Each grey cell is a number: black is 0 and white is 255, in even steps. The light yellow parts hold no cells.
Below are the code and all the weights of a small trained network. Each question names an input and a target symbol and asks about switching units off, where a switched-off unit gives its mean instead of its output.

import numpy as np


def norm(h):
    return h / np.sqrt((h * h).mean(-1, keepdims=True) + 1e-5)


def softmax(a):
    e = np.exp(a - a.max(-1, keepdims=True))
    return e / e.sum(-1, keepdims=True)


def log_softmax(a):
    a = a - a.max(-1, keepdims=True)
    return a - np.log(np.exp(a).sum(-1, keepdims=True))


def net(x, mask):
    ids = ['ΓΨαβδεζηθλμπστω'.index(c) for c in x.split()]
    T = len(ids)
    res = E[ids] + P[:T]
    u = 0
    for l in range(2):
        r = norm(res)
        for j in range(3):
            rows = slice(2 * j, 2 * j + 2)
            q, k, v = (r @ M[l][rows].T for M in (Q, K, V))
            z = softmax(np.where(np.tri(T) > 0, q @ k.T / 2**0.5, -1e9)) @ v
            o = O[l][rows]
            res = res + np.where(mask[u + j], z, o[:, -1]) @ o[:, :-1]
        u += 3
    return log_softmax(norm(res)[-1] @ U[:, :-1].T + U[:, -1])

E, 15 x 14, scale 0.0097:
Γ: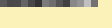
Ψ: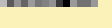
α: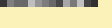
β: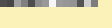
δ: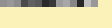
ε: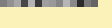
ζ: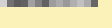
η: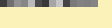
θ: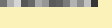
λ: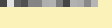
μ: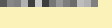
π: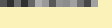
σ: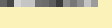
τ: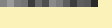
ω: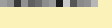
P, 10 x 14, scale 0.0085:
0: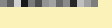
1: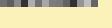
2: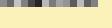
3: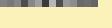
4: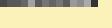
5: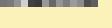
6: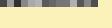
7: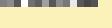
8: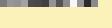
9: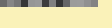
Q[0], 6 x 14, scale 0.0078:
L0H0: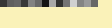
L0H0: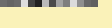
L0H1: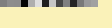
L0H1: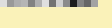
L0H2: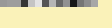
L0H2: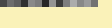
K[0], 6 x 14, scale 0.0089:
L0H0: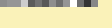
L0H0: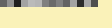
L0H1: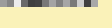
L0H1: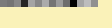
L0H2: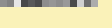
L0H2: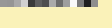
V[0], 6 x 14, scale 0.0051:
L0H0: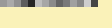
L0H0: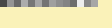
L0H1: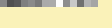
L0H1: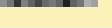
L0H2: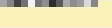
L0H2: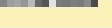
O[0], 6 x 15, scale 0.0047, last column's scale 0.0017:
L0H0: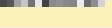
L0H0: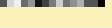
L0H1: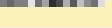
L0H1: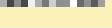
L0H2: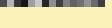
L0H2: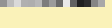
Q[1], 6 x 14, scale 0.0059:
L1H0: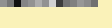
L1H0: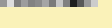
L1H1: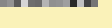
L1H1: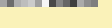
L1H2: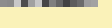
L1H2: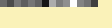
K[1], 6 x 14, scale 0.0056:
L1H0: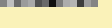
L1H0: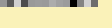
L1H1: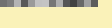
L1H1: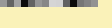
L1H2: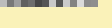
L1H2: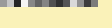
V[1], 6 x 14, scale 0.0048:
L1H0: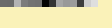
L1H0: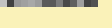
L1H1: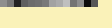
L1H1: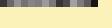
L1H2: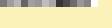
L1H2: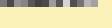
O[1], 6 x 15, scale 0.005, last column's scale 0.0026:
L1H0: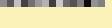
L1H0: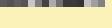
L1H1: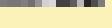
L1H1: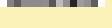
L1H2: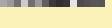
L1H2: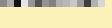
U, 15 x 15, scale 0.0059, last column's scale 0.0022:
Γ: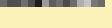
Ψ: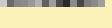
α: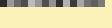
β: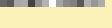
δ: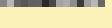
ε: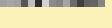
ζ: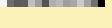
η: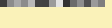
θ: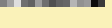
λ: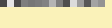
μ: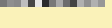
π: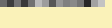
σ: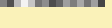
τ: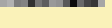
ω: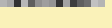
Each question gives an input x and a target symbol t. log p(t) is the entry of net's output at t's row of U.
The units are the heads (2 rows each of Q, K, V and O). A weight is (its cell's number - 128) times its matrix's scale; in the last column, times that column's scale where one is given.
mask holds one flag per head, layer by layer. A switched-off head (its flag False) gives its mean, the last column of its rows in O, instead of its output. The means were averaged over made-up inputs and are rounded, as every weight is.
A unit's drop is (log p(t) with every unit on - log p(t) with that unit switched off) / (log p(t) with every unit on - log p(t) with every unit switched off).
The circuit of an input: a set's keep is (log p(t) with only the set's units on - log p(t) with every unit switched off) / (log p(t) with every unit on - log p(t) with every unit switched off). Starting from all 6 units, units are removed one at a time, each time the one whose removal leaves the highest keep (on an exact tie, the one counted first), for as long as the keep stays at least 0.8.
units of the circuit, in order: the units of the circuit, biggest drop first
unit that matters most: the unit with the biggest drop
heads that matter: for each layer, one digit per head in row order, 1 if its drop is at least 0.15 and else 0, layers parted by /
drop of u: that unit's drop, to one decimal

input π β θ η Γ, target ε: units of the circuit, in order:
L0H2, L0H0
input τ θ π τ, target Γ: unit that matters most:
L0H2
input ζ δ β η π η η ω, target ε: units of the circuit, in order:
L0H0, L1H2
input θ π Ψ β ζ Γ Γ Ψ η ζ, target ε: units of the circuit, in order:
L0H0, L0H2
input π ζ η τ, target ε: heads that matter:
101 / 000
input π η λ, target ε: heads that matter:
101 / 000
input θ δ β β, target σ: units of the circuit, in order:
L0H1, L0H2, L1H2
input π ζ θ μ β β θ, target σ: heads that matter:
011 / 000
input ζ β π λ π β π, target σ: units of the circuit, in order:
L0H2, L0H1
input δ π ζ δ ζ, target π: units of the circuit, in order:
L1H0, L0H0
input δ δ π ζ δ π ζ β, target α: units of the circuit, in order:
L0H2, L0H1
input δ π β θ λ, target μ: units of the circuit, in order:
L0H0, L0H1
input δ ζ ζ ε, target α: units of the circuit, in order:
L0H1, L0H2
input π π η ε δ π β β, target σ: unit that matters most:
L0H1
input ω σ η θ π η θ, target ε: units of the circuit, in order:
L0H0, L0H2
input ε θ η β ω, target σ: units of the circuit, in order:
L0H2, L0H0
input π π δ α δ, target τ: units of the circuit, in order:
L0H1, L1H1
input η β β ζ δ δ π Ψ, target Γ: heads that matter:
011 / 000
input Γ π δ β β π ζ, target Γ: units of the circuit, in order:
L0H2, L0H1
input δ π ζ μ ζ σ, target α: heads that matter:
001 / 000
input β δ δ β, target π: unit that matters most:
L1H0
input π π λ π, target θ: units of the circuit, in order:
L1H2, L0H0
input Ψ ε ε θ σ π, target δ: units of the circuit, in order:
L1H1, L0H2
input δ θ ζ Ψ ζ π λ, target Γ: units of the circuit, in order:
L0H2, L1H2
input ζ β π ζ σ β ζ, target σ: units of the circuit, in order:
L0H2, L0H1
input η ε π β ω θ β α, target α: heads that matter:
000 / 101
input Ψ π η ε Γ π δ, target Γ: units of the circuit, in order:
L0H2
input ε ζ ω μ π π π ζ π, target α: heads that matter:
011 / 001
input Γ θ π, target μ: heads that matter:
100 / 000
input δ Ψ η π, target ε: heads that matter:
101 / 000
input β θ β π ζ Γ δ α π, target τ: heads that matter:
010 / 010
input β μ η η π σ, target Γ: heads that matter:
001 / 000
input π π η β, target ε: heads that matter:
100 / 000
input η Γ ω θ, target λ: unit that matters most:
L1H2
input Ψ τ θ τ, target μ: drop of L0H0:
0.7
